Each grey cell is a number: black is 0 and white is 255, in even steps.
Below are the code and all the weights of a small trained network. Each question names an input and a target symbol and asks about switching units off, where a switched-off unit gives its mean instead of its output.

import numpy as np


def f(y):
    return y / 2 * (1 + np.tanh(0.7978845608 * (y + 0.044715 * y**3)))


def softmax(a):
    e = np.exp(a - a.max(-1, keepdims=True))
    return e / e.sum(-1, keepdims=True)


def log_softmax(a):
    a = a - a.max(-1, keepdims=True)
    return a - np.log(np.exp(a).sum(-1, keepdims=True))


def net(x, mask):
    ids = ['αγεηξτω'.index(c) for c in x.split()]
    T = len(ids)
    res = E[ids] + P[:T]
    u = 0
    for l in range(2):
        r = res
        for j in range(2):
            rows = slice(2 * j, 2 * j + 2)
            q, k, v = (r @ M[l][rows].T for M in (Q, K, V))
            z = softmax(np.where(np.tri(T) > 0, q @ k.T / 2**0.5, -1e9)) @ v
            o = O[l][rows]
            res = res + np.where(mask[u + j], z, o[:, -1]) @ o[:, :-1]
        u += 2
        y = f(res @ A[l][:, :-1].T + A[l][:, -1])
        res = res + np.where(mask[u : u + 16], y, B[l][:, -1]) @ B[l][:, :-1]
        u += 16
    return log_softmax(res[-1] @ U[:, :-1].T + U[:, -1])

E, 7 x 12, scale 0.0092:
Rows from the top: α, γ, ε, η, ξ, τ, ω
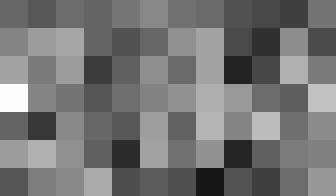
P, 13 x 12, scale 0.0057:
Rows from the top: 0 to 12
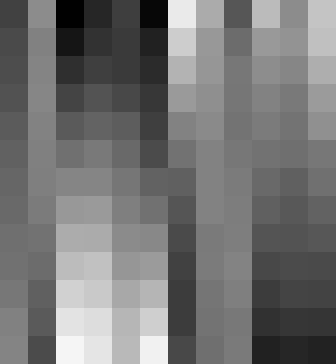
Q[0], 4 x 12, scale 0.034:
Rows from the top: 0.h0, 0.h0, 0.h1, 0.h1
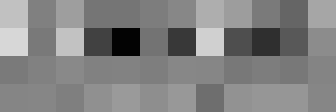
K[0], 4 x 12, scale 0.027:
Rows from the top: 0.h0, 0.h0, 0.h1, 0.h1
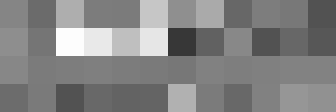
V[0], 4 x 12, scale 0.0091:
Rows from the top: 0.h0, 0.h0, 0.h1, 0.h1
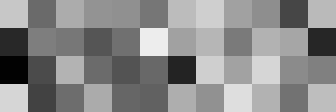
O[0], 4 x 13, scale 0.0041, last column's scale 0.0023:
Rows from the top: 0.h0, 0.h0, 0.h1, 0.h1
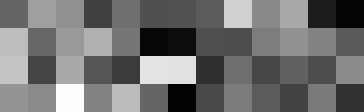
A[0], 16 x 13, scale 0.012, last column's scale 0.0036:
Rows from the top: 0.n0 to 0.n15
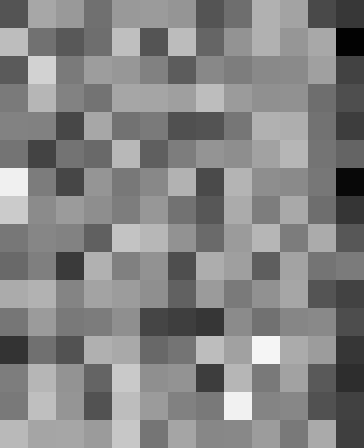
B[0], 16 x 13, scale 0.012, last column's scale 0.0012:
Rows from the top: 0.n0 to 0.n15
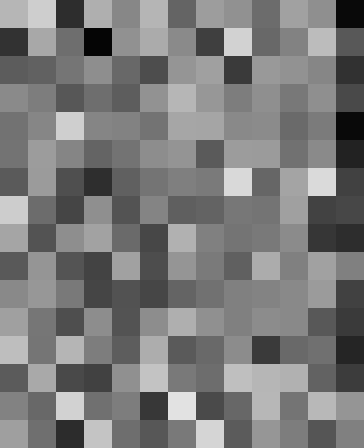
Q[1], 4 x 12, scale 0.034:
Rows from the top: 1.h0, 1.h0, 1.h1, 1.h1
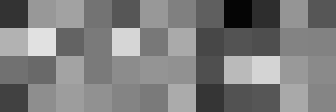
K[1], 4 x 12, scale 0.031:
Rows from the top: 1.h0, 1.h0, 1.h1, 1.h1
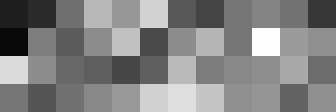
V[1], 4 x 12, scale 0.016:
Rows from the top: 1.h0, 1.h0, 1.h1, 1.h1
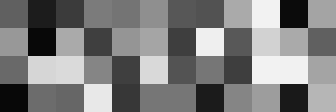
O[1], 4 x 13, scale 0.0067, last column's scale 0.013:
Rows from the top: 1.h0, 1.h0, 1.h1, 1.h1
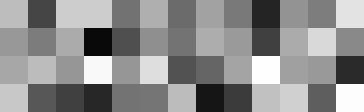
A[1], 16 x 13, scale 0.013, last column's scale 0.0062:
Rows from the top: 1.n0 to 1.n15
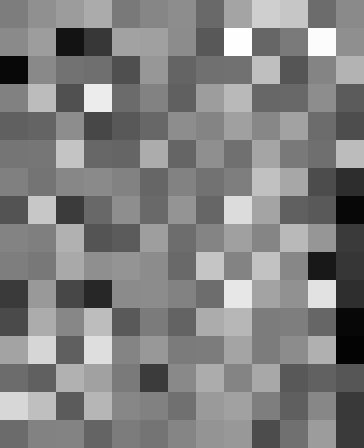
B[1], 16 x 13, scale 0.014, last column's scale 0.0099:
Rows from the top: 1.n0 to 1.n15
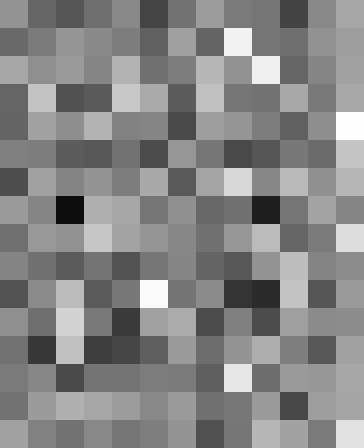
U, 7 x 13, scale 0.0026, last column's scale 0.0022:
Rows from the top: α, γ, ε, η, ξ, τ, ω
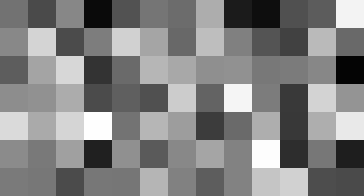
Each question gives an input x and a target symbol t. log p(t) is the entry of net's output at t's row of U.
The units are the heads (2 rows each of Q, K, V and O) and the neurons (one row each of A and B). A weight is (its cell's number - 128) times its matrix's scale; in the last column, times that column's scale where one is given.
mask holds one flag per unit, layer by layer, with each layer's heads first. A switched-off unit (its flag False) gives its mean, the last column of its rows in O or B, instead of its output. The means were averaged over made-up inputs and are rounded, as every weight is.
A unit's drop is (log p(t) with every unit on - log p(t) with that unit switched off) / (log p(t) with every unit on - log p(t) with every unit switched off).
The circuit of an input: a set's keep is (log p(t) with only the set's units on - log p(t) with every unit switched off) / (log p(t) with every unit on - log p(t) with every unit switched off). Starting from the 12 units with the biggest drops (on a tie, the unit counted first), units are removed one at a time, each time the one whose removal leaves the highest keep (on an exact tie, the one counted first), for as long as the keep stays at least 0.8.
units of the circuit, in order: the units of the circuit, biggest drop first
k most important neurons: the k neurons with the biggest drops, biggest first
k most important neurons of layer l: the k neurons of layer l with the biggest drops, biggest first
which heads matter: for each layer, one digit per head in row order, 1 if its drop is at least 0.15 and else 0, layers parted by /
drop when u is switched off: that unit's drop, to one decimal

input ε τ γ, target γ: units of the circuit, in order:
(1.h0, 1.n7, 1.h1)
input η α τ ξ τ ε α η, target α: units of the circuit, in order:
(1.h1, 1.n8)
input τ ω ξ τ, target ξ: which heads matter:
01 / 10
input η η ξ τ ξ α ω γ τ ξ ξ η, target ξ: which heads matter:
11 / 01
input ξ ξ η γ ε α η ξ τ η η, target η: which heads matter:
10 / 01
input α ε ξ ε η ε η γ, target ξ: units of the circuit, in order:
(1.h0, 1.n8, 1.n15)
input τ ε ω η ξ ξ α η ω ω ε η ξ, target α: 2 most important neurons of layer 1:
(1.n5, 1.n8)
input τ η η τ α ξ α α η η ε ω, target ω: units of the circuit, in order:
(1.h1, 0.h0, 1.n6, 1.h0)
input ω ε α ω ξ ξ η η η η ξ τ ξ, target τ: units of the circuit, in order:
(1.h0, 1.n2)
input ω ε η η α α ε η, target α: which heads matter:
01 / 01
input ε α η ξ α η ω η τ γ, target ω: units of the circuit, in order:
(0.h0, 1.n6, 1.h1)
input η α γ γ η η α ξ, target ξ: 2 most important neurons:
(1.n8, 1.n15)
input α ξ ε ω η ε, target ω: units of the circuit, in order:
(0.h0, 1.n6, 1.h1)
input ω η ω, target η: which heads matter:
00 / 11
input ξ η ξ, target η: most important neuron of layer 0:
(0.n7)
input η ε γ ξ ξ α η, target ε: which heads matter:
01 / 01
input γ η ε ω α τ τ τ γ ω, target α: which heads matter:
10 / 01
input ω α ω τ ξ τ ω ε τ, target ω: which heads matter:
10 / 11
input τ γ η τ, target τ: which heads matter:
00 / 11
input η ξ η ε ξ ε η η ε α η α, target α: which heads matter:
00 / 00
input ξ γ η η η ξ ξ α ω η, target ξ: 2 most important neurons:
(1.n14, 0.n15)
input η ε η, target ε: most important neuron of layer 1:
(1.n12)
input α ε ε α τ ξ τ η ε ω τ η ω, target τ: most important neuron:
(1.n12)
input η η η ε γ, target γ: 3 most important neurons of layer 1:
(1.n7, 1.n2, 1.n10)
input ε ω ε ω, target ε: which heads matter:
10 / 01
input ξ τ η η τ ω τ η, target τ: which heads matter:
01 / 01
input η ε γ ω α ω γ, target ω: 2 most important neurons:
(1.n6, 0.n3)
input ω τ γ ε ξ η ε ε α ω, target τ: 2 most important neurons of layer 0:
(0.n15, 0.n3)
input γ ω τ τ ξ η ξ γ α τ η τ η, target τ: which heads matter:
00 / 01
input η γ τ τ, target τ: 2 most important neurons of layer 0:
(0.n11, 0.n15)
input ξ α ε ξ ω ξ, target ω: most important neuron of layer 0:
(0.n8)
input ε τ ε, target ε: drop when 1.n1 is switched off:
0.2
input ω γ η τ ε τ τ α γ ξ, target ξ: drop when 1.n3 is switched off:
0.1
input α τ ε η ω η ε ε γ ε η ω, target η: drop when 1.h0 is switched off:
0.2
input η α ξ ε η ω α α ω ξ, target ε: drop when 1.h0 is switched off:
1.4
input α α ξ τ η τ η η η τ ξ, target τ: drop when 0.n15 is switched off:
-0.1
